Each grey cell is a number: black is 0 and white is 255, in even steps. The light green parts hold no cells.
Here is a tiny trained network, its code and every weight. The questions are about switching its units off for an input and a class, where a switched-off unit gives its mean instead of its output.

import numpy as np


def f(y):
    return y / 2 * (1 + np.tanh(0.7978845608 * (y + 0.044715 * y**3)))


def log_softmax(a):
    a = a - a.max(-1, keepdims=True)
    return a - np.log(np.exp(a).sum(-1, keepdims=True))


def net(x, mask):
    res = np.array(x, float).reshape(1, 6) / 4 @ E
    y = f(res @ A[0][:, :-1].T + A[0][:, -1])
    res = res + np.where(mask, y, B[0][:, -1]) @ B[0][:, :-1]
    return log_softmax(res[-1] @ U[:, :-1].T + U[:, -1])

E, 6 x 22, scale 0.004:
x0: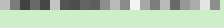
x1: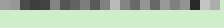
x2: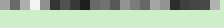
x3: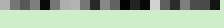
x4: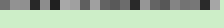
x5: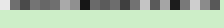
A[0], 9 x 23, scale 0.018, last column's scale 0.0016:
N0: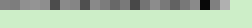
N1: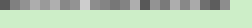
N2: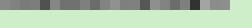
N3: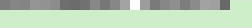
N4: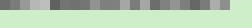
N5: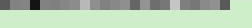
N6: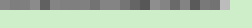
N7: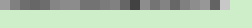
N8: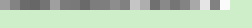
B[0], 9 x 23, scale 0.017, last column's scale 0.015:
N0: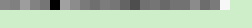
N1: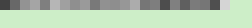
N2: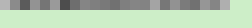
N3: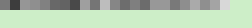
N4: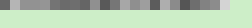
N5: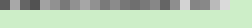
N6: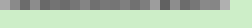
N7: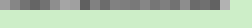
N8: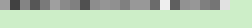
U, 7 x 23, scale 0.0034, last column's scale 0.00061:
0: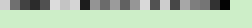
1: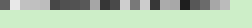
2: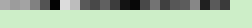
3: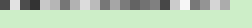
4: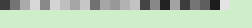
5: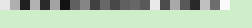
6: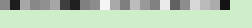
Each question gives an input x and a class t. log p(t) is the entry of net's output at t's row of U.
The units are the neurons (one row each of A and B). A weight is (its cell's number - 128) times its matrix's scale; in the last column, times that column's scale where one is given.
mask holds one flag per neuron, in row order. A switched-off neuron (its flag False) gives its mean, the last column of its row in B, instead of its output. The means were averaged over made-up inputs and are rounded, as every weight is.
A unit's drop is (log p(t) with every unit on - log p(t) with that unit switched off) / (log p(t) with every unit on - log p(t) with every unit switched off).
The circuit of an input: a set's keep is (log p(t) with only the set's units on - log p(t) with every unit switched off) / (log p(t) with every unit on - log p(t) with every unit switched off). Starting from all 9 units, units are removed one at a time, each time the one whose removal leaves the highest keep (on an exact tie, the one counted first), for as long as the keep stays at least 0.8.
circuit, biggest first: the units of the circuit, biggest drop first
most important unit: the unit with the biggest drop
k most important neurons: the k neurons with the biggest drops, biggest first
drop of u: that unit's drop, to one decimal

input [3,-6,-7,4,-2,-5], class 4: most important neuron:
[N1]
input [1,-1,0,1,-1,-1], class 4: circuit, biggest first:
[N0 N8 N5]
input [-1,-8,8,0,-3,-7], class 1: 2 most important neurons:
[N4 N0]
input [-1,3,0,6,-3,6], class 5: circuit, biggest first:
[N2 N6]
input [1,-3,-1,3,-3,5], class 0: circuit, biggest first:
[N0 N3]
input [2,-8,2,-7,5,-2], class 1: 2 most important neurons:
[N4 N8]
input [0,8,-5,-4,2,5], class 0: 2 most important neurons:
[N8 N7]
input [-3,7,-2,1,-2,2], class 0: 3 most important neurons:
[N0 N3 N7]
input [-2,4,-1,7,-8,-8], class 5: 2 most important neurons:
[N2 N6]
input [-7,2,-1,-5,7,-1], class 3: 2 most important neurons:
[N5 N8]
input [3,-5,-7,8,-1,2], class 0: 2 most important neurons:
[N0 N7]
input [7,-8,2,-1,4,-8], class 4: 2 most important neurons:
[N1 N8]
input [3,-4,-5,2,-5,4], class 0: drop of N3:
0.2
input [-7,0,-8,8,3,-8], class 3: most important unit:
N5
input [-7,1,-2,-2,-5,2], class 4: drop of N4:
0.1
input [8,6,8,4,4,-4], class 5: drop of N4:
0.0
